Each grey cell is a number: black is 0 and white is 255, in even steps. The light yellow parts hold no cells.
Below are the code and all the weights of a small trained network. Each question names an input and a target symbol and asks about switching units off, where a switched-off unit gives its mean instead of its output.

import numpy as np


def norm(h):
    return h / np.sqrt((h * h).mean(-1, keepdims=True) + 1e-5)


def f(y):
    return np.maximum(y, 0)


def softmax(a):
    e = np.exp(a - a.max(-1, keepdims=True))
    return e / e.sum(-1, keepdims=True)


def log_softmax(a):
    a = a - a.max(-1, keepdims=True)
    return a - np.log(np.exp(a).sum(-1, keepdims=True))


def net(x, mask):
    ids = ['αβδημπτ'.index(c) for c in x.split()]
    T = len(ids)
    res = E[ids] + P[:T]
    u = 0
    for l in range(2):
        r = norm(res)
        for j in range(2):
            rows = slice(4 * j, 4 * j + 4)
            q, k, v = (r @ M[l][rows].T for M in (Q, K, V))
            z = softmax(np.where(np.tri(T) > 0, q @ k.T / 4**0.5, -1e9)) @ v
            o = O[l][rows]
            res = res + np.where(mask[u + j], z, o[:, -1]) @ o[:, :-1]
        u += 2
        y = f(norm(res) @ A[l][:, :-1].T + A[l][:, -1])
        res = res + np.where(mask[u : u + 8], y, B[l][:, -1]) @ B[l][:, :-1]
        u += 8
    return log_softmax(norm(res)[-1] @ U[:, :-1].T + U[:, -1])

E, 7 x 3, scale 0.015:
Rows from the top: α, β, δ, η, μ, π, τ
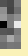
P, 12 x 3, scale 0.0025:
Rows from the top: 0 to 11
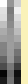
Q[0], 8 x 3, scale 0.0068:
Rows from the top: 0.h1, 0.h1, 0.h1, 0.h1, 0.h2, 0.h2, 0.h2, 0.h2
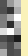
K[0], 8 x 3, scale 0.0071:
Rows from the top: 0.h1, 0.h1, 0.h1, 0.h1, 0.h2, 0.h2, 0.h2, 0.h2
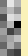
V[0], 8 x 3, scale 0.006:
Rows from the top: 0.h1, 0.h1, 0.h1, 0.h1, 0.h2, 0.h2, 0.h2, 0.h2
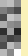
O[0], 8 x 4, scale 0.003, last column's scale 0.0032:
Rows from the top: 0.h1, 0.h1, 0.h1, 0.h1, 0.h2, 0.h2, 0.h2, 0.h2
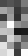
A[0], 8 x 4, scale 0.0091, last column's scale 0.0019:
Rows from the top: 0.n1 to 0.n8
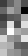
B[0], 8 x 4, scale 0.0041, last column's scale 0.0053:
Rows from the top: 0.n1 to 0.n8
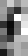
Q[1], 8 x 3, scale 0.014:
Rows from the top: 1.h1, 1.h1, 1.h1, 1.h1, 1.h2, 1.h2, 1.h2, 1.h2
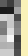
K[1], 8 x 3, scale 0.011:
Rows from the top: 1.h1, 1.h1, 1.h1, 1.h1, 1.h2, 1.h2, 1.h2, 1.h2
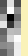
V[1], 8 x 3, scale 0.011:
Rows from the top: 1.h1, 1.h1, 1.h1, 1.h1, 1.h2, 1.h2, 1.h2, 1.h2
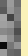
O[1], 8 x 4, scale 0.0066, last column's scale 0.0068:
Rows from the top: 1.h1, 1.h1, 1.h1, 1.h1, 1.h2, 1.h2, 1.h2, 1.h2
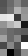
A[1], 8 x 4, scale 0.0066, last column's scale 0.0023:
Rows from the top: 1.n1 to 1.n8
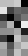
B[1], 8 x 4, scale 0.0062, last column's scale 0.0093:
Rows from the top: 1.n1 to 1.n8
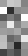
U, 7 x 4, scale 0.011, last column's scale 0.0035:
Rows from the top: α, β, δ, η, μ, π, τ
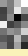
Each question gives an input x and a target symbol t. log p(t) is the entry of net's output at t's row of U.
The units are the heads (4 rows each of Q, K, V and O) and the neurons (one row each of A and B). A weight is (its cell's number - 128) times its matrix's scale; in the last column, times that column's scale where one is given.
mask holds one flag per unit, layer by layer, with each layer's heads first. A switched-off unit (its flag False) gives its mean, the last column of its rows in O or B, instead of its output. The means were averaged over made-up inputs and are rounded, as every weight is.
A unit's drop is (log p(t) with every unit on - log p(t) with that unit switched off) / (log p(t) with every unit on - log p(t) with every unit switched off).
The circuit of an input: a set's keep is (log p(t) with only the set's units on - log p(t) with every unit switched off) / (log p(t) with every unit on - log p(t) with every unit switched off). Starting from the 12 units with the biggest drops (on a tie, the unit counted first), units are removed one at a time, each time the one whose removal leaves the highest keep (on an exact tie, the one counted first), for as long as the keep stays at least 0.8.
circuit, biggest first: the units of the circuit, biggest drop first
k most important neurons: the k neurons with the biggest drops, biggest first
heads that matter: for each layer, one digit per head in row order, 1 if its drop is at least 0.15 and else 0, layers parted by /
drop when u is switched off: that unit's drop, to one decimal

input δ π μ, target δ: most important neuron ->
0.n5
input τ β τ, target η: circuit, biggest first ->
1.h2, 1.h1
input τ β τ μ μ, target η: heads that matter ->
10 / 11
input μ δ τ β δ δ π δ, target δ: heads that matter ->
11 / 11
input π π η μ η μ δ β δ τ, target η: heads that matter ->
01 / 01
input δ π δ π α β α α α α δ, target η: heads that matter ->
01 / 11
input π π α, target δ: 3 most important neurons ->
0.n5, 0.n4, 0.n6
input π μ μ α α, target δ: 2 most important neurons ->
0.n5, 0.n4
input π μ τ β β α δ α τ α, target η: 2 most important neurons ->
0.n3, 0.n7
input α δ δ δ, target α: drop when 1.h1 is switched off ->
0.6
